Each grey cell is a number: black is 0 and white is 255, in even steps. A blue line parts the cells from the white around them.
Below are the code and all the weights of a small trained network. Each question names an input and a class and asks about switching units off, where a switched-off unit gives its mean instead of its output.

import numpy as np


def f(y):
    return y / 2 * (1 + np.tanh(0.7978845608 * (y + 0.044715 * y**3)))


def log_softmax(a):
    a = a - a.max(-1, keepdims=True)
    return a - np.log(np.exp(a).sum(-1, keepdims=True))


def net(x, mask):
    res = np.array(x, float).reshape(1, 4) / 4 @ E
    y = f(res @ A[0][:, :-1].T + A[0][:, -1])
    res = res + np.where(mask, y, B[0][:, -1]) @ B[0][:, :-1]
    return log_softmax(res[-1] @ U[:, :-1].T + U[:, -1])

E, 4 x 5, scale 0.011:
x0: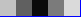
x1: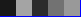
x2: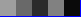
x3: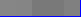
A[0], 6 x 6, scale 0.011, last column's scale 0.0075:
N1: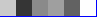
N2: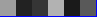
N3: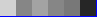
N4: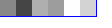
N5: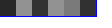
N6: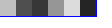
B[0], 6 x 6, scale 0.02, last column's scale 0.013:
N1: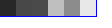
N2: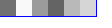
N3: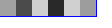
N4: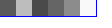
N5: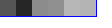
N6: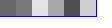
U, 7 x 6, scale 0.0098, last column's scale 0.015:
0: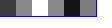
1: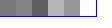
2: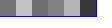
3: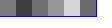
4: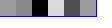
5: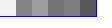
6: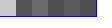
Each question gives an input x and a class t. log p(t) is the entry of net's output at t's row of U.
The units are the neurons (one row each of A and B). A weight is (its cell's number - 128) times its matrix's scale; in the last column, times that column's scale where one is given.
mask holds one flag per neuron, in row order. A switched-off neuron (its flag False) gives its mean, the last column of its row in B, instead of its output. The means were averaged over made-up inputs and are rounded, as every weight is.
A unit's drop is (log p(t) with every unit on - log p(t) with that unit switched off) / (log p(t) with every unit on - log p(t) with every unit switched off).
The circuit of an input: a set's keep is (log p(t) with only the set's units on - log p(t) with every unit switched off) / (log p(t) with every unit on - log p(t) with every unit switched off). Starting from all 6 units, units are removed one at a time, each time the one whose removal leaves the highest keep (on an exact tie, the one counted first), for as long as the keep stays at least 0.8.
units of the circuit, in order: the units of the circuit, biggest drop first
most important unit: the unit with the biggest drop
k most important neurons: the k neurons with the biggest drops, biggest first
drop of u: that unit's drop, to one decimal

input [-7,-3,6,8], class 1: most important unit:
N6
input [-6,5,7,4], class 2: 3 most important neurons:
N6, N2, N1
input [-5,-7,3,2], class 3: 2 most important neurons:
N6, N1
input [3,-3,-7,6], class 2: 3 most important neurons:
N4, N1, N5
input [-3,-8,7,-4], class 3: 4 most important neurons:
N1, N3, N4, N6
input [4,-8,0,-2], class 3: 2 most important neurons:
N3, N1
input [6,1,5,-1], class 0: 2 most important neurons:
N6, N4
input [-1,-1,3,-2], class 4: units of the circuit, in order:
N6, N3
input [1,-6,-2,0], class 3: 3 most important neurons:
N3, N2, N1
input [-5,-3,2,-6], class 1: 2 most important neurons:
N6, N1
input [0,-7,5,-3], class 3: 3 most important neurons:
N1, N3, N4
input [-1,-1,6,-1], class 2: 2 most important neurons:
N2, N6
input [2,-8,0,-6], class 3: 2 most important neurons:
N3, N1
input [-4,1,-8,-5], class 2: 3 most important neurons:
N4, N6, N1
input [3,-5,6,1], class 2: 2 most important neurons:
N2, N5
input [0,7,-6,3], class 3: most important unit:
N5
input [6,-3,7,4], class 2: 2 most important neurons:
N2, N5
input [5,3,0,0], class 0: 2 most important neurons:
N6, N1
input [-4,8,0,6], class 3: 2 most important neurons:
N5, N6
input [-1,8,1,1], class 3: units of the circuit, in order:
N5
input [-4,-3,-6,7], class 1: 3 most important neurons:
N2, N6, N3
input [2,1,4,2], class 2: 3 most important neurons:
N2, N6, N5
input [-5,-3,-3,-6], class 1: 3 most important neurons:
N6, N2, N3
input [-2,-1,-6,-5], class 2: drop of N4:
0.6
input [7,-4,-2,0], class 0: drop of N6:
1.5
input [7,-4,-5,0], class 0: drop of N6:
1.6
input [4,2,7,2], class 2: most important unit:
N2
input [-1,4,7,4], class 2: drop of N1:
0.1
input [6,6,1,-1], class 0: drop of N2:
0.0
